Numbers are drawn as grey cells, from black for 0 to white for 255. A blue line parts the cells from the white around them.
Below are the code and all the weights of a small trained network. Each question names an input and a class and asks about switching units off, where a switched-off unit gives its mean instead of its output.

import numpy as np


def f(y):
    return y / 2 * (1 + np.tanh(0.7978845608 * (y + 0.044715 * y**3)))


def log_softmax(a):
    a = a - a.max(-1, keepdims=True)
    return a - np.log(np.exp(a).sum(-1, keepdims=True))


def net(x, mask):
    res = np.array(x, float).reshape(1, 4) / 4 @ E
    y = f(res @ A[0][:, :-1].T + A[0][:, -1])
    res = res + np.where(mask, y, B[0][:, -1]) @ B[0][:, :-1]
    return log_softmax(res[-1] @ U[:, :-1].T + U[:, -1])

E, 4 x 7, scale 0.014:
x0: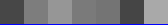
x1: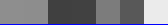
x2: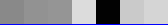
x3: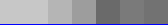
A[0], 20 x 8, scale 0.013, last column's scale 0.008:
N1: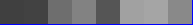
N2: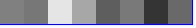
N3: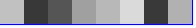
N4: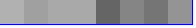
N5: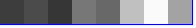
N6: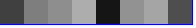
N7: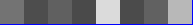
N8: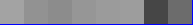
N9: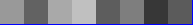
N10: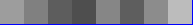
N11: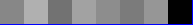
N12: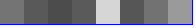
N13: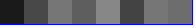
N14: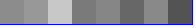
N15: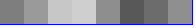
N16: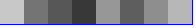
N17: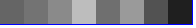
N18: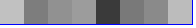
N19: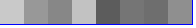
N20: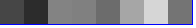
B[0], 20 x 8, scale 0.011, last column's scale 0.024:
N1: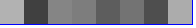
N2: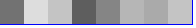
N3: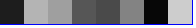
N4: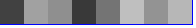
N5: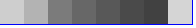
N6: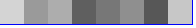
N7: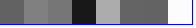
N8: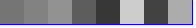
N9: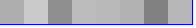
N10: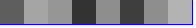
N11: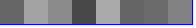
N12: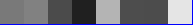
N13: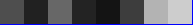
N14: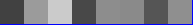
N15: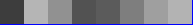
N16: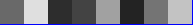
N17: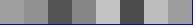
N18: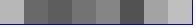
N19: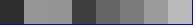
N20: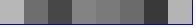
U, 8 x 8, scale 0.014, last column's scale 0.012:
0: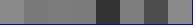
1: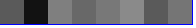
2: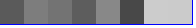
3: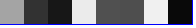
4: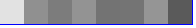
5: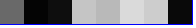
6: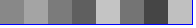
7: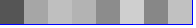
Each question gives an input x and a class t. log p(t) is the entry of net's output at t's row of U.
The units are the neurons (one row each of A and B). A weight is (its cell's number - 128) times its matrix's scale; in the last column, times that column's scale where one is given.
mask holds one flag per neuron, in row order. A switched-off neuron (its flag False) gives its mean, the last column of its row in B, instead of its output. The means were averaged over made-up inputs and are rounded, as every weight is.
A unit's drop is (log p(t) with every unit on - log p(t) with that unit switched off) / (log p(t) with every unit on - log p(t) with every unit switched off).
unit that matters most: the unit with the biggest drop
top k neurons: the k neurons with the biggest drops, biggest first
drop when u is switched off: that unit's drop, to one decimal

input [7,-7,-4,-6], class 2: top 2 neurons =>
[N13, N8]
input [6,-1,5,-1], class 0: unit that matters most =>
N9
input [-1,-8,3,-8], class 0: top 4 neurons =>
[N7, N12, N1, N16]
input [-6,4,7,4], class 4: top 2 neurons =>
[N3, N18]
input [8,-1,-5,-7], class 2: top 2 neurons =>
[N13, N3]
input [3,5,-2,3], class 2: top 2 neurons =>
[N3, N6]
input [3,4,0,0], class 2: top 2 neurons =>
[N3, N6]
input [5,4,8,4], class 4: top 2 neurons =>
[N3, N18]
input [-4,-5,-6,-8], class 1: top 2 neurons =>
[N13, N5]
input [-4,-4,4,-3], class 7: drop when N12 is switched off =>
0.3
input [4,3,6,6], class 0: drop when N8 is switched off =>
-0.1
